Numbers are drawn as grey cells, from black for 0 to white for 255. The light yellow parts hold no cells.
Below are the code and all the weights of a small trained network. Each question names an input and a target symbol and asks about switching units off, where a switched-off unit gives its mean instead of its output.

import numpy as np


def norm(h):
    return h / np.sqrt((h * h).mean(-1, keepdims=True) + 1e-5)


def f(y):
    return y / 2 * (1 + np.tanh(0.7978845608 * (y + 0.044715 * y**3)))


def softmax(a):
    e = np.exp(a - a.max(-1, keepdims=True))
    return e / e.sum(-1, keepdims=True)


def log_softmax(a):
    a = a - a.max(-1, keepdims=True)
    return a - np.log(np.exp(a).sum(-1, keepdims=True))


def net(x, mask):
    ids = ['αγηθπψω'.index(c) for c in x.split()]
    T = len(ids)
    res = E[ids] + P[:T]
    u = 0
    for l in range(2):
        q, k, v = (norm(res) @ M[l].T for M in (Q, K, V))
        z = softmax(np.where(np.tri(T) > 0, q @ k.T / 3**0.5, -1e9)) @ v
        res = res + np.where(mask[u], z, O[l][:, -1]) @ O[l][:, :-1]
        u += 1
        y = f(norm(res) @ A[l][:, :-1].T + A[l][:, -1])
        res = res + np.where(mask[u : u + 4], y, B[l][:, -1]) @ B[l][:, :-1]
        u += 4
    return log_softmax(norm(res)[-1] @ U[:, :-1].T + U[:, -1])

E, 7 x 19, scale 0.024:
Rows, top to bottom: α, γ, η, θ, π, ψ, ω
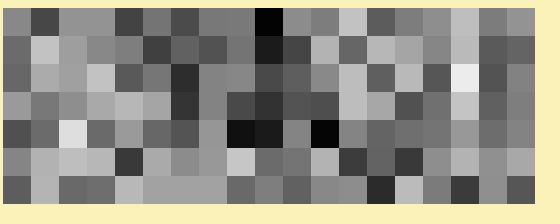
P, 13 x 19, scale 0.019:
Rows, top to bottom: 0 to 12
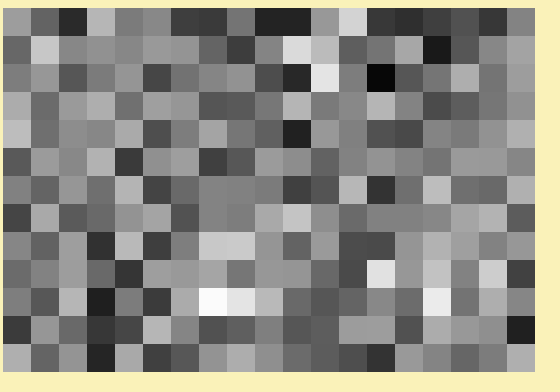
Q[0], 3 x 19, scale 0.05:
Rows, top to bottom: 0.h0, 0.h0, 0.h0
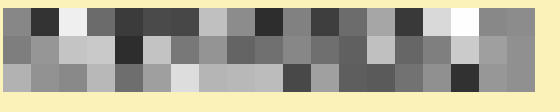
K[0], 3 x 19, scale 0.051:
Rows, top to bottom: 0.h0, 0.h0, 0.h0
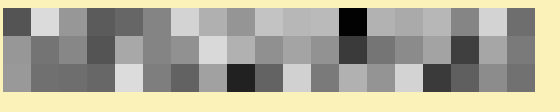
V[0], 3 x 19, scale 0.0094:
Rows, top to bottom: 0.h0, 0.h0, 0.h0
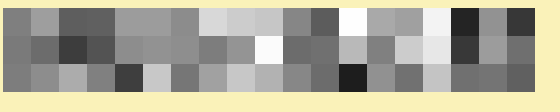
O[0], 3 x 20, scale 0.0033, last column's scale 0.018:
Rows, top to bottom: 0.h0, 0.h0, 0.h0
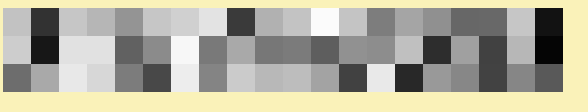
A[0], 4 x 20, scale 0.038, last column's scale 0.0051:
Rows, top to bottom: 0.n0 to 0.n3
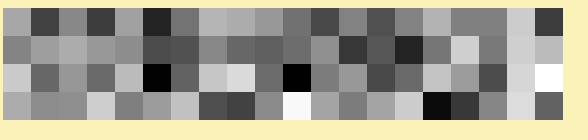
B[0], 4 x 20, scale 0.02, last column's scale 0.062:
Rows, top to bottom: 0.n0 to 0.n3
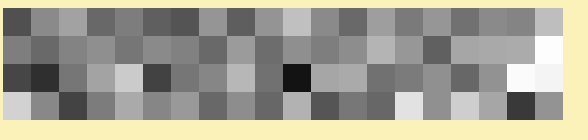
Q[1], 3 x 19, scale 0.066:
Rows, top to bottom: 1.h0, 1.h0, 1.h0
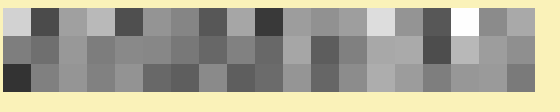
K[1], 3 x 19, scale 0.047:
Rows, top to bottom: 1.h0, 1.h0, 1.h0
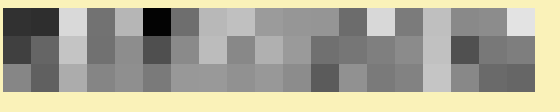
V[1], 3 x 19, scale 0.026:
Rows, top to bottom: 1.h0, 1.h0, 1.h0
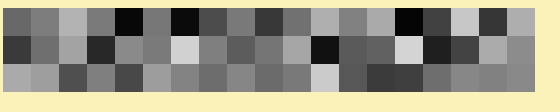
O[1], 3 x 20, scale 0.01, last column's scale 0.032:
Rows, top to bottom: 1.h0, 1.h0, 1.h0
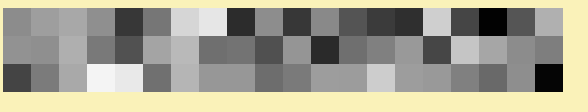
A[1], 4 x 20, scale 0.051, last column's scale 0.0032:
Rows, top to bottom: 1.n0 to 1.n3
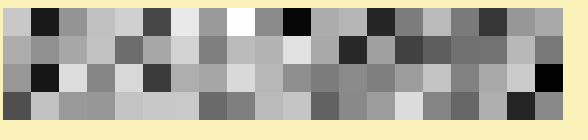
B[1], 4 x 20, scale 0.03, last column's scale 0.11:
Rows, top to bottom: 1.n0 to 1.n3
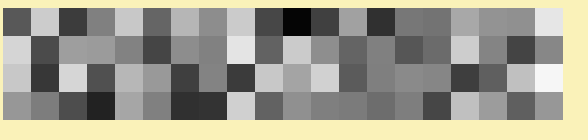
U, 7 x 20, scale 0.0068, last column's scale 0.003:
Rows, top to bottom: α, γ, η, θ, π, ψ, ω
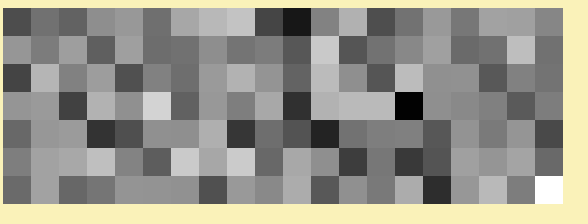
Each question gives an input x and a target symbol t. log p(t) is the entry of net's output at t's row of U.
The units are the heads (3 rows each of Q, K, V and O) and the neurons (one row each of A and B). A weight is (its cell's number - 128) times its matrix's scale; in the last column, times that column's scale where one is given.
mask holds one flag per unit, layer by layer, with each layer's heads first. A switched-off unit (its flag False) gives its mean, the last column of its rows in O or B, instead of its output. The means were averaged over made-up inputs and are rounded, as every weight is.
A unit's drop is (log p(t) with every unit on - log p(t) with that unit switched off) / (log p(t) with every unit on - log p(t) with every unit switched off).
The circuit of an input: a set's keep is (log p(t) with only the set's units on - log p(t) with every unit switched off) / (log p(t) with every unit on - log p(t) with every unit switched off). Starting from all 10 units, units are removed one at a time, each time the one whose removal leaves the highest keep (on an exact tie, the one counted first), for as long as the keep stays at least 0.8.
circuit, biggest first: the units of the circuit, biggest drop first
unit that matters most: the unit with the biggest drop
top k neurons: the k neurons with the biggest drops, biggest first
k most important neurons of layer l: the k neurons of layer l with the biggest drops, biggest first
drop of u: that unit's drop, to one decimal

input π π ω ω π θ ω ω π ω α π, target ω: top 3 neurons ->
0.n2, 0.n3, 1.n2
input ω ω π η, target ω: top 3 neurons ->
0.n2, 0.n3, 1.n2
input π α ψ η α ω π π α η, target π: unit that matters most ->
0.n2
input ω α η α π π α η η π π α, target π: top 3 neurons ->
0.n2, 1.n0, 1.n2
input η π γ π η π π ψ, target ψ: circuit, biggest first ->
0.n2, 1.n1, 1.n2, 1.n0
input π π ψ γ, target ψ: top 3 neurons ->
0.n2, 1.n2, 1.n0
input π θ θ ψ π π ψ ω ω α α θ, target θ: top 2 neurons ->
0.n2, 1.n0
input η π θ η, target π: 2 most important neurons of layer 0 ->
0.n2, 0.n1
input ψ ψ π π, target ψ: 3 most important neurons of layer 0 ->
0.n2, 0.n1, 0.n3
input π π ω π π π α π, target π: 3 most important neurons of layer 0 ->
0.n2, 0.n3, 0.n0
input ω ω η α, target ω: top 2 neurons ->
0.n2, 0.n3
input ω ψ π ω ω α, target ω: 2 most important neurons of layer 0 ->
0.n2, 0.n1
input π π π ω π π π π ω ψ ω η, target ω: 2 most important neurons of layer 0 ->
0.n2, 0.n1
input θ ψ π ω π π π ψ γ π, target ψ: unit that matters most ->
0.h0
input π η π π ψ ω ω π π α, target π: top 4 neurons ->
0.n2, 1.n0, 1.n2, 0.n0
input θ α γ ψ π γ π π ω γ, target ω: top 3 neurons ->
0.n2, 1.n2, 1.n0
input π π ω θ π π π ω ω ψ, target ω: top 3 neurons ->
0.n2, 0.n3, 1.n2
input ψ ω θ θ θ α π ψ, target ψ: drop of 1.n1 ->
0.3
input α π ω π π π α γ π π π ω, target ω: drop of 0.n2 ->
0.9
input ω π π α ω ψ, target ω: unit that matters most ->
0.n2
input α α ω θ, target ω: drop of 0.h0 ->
0.1
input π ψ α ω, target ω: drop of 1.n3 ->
0.0
